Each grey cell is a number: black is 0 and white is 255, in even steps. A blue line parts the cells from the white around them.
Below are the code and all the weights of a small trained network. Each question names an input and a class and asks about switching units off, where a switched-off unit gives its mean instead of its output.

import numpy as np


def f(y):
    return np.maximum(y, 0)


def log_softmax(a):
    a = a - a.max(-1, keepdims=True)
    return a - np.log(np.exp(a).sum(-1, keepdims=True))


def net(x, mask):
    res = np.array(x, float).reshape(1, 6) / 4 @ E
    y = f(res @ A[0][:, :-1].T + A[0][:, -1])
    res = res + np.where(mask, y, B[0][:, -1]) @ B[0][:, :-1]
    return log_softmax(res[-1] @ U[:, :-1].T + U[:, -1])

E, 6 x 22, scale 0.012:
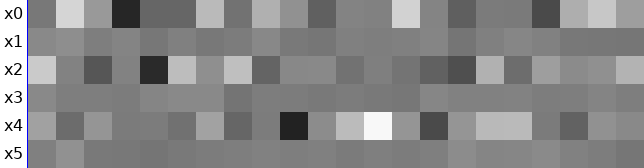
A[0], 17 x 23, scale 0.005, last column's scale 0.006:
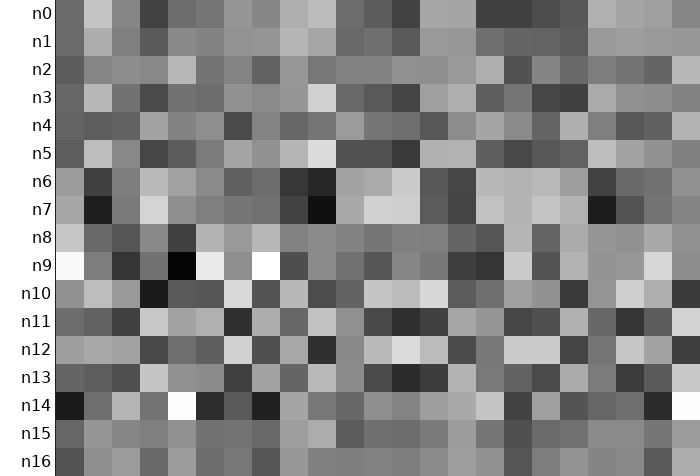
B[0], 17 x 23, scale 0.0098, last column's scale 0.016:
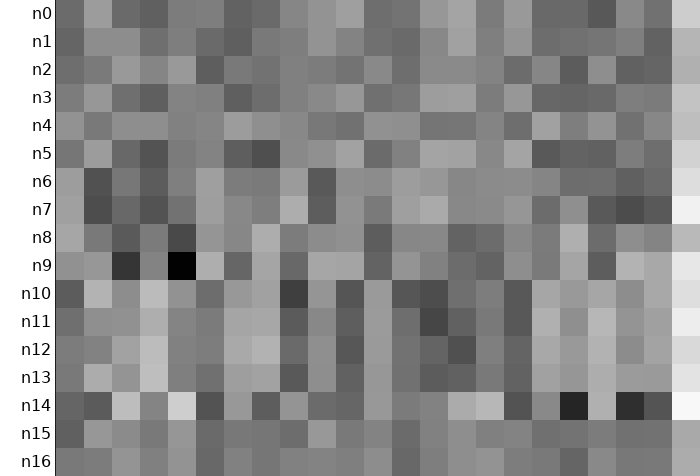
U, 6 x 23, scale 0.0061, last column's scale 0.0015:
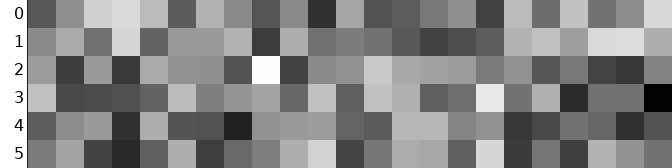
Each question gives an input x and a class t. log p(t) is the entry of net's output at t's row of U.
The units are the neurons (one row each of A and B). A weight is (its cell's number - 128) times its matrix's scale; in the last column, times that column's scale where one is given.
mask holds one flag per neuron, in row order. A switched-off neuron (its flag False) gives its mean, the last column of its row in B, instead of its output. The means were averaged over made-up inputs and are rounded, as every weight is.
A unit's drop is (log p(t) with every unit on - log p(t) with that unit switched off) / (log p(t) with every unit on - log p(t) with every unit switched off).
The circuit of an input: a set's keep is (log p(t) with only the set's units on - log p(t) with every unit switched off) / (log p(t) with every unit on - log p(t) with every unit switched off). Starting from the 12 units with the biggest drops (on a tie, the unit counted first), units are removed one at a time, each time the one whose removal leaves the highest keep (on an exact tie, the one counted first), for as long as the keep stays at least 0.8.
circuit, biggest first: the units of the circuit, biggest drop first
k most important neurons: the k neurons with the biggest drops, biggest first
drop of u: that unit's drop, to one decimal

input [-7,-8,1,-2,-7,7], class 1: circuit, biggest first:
n14
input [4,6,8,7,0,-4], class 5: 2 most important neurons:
n11, n13
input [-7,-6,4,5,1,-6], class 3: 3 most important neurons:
n7, n10, n6
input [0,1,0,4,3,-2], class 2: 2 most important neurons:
n11, n13
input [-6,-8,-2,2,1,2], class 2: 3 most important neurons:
n7, n10, n6
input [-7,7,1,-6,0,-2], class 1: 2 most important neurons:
n11, n14
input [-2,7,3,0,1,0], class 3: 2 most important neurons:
n10, n12
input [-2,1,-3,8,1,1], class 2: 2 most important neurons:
n10, n12
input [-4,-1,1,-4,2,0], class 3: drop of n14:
0.4
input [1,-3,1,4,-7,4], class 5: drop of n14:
0.4
